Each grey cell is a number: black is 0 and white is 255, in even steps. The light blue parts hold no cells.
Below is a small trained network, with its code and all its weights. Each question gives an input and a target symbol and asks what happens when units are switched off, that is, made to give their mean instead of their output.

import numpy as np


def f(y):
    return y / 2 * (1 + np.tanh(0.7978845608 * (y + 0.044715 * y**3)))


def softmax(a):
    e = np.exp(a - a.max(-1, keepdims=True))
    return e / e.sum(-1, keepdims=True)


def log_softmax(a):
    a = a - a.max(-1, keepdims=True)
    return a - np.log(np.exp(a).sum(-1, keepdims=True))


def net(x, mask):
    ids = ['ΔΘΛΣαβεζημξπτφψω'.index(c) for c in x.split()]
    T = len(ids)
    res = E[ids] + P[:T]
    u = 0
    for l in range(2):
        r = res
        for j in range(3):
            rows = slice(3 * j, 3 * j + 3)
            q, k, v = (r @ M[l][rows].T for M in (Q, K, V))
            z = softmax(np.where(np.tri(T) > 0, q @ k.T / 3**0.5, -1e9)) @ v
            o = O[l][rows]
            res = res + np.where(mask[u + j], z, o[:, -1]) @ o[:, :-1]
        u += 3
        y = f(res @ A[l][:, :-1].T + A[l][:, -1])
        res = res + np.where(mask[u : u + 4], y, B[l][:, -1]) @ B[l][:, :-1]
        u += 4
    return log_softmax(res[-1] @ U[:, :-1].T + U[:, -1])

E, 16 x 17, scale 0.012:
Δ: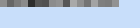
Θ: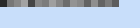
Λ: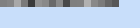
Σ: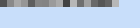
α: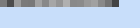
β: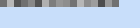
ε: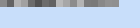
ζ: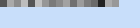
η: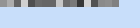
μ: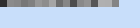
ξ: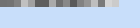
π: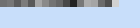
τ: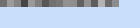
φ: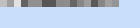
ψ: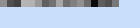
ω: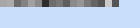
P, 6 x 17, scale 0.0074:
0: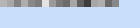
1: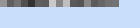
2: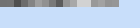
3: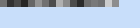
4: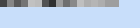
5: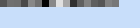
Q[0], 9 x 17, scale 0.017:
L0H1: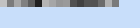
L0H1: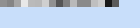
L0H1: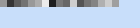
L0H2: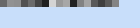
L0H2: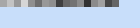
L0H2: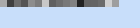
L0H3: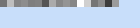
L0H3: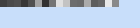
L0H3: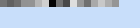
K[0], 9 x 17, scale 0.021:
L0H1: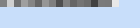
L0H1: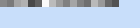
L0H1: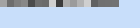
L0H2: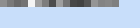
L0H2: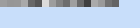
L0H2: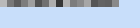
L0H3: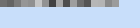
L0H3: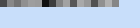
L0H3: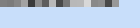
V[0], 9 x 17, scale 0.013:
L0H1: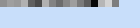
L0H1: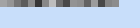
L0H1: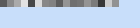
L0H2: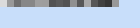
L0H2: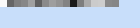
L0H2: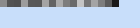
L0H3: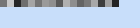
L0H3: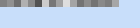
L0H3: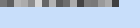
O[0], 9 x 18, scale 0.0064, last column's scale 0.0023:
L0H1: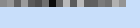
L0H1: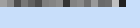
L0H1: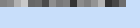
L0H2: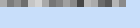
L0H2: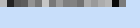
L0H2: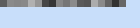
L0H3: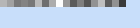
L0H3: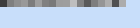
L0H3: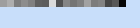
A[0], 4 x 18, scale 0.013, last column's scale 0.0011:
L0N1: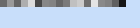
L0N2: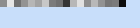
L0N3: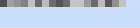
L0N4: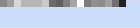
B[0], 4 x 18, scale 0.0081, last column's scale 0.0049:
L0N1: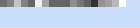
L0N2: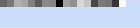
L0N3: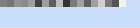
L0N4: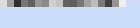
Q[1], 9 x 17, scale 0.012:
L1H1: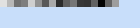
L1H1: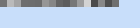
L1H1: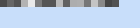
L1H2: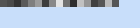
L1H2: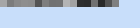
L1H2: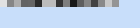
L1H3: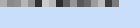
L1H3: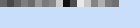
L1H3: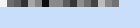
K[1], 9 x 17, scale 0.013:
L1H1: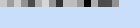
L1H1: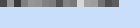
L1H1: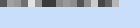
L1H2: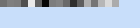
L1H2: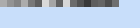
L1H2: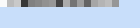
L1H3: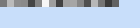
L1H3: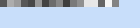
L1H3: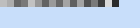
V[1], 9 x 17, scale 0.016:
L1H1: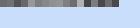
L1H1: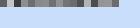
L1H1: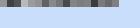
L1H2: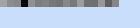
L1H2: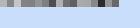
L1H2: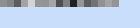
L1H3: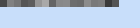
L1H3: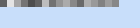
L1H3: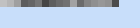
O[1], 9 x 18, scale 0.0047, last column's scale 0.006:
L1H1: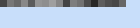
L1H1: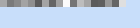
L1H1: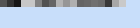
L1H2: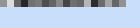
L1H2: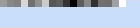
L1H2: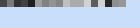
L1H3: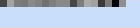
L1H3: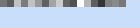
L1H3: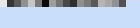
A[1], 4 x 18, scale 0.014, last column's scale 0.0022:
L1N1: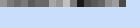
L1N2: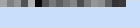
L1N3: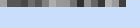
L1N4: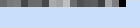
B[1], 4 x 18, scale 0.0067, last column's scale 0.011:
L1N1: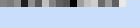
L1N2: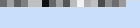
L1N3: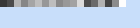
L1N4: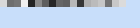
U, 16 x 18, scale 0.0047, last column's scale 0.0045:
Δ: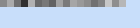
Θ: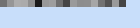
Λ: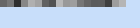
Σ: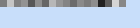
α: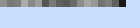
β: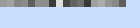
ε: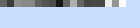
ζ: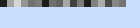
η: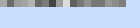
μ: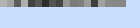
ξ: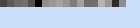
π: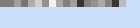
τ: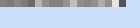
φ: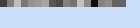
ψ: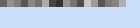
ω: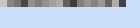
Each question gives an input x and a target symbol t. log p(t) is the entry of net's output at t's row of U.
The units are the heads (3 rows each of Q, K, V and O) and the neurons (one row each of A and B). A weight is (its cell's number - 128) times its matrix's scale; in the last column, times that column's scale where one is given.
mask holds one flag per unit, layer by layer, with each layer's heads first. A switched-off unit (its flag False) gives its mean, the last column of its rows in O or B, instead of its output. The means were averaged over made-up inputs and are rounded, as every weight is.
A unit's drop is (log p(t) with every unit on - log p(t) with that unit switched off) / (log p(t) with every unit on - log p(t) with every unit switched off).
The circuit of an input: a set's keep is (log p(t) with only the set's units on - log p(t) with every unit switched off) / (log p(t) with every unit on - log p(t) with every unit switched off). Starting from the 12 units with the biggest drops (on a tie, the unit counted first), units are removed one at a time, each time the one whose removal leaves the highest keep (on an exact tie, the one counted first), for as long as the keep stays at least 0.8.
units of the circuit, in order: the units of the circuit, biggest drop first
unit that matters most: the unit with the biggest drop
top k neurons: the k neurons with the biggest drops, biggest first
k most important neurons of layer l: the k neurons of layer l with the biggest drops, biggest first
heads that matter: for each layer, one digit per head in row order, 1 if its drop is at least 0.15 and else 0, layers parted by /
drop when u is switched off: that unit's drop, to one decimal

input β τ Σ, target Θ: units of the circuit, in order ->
L0N3; L0H2; L0H3; L1H2
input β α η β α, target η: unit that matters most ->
L1H1
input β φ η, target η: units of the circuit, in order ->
L1H1; L1H2
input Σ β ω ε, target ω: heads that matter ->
001 / 001
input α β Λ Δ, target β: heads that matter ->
001 / 000
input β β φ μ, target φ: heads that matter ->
010 / 010
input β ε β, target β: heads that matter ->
011 / 010
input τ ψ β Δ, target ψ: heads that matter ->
010 / 001
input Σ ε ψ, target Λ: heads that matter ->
000 / 100
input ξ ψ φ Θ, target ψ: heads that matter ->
000 / 001
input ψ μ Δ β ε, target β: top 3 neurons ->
L0N4; L0N3; L0N2
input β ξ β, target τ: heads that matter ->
001 / 011
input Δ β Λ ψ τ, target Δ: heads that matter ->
000 / 010
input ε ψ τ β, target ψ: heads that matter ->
010 / 001
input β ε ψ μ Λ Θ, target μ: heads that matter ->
010 / 000
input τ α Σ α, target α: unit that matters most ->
L1N2
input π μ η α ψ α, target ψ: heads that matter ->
000 / 001
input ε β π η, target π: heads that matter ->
110 / 000
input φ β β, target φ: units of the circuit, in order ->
L0N1; L0N2
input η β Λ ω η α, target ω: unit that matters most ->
L0H3
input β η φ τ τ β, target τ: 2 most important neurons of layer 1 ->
L1N4; L1N3
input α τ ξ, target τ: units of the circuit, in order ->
L1H3; L1H2
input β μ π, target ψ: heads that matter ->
011 / 001
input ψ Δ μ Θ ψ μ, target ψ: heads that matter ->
000 / 001
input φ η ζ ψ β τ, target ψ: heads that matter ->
010 / 001
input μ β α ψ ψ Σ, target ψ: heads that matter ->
000 / 001
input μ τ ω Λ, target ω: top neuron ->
L1N1
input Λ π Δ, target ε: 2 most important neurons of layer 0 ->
L0N1; L0N4
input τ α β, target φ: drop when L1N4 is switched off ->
0.1
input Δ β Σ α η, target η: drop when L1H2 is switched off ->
0.2
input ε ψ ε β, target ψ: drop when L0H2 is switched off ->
0.1
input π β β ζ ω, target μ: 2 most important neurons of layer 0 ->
L0N2; L0N1
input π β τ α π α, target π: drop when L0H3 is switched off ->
0.0
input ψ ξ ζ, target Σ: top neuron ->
L0N4
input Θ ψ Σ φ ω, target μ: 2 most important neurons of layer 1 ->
L1N3; L1N1
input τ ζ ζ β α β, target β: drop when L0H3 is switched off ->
0.5
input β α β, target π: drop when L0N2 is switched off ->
0.0
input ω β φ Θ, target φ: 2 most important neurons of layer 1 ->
L1N3; L1N4
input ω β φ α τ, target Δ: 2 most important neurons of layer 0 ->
L0N3; L0N1
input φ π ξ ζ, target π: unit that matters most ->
L0H1
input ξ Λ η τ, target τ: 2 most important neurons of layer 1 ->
L1N4; L1N3
